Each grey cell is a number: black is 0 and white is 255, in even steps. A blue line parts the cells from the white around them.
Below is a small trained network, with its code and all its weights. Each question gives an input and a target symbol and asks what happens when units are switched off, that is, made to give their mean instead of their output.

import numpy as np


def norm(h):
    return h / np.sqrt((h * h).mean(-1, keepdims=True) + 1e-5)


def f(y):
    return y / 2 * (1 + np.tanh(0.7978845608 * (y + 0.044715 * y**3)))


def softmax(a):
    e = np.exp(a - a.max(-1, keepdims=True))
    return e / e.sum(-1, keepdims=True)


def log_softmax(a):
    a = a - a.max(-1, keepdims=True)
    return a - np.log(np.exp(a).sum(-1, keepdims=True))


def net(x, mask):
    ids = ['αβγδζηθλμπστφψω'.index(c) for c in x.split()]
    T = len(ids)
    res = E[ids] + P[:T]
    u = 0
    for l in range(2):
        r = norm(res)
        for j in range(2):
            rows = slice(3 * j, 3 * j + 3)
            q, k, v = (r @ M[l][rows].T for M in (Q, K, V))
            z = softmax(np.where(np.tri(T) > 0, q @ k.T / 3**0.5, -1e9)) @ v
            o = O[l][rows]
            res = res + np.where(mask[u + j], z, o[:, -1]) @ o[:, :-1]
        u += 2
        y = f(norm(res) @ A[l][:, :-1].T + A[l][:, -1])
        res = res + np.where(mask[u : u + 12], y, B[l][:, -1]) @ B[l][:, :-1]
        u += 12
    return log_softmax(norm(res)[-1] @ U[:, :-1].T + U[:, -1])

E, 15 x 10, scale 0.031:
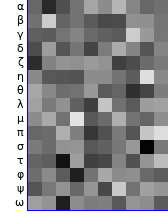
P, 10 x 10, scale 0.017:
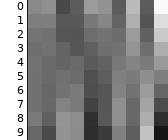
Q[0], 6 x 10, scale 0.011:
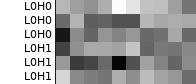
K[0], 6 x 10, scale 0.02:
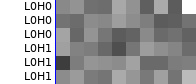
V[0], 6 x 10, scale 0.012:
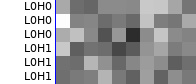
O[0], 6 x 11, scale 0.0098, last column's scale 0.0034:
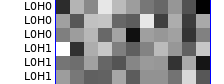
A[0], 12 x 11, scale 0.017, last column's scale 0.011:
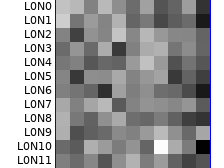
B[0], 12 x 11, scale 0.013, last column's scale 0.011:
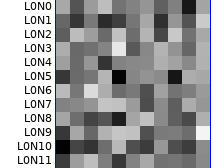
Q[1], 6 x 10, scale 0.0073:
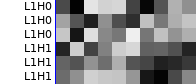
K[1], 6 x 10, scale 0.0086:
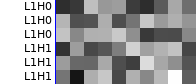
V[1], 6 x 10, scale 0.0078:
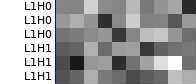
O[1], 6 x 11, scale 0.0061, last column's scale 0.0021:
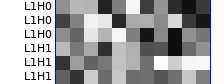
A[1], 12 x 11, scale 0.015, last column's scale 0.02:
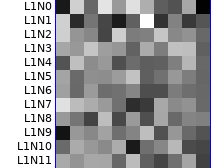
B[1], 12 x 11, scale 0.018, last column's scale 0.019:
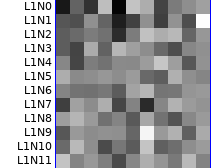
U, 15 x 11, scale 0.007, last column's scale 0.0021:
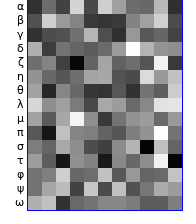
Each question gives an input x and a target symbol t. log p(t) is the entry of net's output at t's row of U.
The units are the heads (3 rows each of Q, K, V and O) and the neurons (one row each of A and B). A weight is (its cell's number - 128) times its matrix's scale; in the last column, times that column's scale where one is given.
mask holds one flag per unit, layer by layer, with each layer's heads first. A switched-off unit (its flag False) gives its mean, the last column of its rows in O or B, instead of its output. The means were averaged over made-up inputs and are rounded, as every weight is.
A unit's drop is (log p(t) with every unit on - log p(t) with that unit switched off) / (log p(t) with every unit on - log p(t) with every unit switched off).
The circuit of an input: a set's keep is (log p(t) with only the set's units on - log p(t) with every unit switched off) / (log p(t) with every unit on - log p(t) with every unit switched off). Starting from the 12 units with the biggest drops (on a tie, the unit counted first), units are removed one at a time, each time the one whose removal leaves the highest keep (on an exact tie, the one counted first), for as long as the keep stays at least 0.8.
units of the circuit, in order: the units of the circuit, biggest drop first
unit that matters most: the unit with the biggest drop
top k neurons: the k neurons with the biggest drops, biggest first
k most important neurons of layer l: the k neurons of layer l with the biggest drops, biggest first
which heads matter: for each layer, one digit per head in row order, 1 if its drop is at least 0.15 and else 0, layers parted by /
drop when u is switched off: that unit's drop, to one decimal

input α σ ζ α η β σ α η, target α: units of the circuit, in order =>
(L0H0, L1N1)
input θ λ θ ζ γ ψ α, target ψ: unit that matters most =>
L0H1
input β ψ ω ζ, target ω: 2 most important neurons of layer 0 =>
(L0N1, L0N8)
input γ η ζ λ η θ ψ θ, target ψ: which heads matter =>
11 / 00
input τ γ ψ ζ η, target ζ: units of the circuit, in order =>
(L0H0, L1N1, L0H1)
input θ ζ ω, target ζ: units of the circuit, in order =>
(L0H0, L1N1)
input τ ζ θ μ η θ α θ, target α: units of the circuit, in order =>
(L0H0, L0H1, L1N0, L1N1)
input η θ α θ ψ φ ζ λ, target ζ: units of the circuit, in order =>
(L0H0, L0H1, L1N1)
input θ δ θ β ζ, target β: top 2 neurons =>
(L0N1, L1N7)
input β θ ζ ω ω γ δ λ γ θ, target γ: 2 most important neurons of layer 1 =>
(L1N1, L1N4)
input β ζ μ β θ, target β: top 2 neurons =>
(L0N6, L1N7)
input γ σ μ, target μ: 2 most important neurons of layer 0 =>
(L0N3, L0N0)
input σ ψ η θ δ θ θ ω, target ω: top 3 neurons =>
(L0N9, L1N1, L1N8)
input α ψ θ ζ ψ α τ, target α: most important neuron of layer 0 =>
(L0N1)
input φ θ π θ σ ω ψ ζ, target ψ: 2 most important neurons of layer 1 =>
(L1N10, L1N1)
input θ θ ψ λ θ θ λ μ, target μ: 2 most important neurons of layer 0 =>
(L0N7, L0N3)
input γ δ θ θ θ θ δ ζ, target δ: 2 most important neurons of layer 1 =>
(L1N4, L1N1)
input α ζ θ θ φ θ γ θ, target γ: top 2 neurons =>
(L1N4, L1N1)
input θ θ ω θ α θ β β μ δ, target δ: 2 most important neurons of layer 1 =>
(L1N1, L1N2)
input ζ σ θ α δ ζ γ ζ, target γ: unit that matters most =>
L0H0
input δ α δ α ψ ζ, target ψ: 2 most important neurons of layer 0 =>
(L0N9, L0N5)
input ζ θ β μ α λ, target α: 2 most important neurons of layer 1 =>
(L1N0, L1N1)
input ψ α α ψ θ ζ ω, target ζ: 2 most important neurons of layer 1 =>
(L1N1, L1N9)
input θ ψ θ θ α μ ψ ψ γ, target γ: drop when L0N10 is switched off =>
0.2
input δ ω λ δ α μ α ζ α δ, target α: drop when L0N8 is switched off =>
0.0
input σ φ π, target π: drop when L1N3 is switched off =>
0.2
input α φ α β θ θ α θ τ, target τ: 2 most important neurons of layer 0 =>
(L0N1, L0N8)
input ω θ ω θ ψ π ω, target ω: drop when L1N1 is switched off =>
0.2
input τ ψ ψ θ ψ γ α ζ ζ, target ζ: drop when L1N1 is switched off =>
0.2
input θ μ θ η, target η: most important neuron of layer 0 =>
(L0N9)
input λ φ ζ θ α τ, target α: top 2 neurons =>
(L1N0, L1N1)
